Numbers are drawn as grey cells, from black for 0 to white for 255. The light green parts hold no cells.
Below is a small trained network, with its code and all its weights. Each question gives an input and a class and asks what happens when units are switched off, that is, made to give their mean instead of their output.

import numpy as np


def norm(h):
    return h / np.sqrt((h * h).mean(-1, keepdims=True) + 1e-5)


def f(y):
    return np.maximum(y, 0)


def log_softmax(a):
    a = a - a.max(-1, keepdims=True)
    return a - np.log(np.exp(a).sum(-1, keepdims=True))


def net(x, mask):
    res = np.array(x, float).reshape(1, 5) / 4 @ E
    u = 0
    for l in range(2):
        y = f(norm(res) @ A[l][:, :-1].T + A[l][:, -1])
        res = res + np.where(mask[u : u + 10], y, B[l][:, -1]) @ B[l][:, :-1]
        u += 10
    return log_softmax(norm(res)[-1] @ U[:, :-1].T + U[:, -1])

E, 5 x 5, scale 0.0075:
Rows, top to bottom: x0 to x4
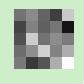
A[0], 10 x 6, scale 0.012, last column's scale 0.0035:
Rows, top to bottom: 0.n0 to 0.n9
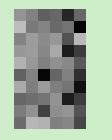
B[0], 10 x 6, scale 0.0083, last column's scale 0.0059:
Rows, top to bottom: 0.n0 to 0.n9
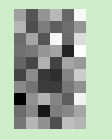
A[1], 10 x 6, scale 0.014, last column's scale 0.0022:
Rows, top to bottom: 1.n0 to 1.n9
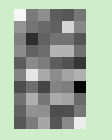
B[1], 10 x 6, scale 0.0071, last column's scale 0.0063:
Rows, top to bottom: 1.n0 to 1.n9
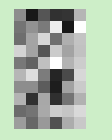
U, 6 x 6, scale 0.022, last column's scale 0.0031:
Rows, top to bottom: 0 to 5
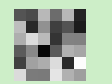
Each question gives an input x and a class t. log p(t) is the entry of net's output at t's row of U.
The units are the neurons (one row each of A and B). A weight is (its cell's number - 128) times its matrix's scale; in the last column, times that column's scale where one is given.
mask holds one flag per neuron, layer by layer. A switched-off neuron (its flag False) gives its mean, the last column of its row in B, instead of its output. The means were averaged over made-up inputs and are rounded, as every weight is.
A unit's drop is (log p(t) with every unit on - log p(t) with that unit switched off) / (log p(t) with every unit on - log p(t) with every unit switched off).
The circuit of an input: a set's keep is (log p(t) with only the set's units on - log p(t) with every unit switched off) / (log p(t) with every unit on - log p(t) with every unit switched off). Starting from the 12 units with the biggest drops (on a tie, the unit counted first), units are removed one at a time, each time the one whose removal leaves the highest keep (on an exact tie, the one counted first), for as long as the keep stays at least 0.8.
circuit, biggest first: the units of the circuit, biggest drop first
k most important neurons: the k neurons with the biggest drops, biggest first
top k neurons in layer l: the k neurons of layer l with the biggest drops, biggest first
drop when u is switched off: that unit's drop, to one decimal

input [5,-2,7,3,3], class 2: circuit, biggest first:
1.n5
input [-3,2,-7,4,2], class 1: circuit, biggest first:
0.n2, 0.n7
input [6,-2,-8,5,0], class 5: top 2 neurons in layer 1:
1.n1, 1.n3
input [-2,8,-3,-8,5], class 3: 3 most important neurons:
0.n5, 1.n6, 1.n1
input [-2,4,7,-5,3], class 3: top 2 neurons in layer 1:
1.n6, 1.n1
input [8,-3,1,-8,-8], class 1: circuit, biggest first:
0.n7, 1.n0
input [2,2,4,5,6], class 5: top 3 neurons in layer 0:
0.n7, 0.n5, 0.n3
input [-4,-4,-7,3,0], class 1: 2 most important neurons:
1.n0, 0.n2
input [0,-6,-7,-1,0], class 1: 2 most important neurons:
1.n0, 0.n2
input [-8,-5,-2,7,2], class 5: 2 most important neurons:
0.n7, 1.n3
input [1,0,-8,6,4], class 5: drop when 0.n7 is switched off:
0.1
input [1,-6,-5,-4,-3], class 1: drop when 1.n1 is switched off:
0.0
